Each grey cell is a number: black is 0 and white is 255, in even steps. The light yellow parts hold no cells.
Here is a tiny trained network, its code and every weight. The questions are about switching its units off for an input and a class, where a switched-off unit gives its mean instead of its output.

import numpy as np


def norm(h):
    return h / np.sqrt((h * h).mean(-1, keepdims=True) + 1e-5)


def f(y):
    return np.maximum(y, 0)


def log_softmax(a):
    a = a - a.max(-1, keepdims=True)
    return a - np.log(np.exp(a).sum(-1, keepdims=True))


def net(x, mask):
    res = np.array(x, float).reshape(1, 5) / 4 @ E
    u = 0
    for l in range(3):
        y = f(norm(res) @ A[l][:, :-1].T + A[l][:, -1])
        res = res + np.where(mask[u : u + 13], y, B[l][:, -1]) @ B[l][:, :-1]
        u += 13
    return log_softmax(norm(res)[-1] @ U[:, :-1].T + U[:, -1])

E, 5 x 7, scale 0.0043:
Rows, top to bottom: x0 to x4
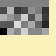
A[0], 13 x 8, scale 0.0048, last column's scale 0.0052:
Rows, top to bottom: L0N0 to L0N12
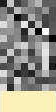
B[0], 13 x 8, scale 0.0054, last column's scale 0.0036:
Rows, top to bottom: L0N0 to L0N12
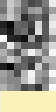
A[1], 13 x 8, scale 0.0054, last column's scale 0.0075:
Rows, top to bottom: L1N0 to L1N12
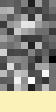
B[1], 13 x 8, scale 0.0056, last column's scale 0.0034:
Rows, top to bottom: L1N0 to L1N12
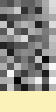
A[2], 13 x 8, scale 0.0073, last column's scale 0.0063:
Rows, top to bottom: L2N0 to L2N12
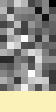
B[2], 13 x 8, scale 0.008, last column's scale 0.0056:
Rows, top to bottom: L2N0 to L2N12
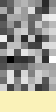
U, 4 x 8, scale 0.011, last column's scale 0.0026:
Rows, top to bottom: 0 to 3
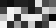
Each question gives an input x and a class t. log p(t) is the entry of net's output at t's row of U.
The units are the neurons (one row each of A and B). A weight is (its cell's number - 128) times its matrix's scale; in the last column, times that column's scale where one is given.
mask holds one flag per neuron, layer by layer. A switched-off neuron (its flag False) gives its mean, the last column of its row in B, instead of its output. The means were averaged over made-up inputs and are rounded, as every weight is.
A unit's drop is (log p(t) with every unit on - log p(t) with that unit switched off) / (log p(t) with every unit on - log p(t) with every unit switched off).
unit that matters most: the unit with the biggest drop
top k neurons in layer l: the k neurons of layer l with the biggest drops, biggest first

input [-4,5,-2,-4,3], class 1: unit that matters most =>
L0N0
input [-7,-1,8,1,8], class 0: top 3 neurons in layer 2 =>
[L2N8 L2N9 L2N1]
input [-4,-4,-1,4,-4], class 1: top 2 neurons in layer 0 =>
[L0N12 L0N7]
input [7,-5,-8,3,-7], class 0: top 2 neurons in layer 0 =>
[L0N4 L0N9]
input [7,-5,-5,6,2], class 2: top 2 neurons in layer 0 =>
[L0N11 L0N3]
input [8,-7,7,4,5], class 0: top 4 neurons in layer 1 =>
[L1N6 L1N2 L1N1 L1N0]
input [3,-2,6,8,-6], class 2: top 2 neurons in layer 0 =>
[L0N11 L0N4]
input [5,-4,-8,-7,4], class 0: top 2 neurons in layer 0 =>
[L0N4 L0N9]
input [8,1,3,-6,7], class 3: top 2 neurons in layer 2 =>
[L2N5 L2N12]
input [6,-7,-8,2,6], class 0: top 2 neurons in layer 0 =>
[L0N9 L0N4]
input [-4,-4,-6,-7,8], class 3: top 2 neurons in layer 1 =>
[L1N11 L1N9]
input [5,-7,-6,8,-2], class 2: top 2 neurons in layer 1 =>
[L1N11 L1N1]
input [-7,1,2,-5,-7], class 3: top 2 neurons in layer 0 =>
[L0N7 L0N12]
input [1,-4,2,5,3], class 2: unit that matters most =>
L1N11
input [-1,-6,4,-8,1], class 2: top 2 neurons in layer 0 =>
[L0N7 L0N10]
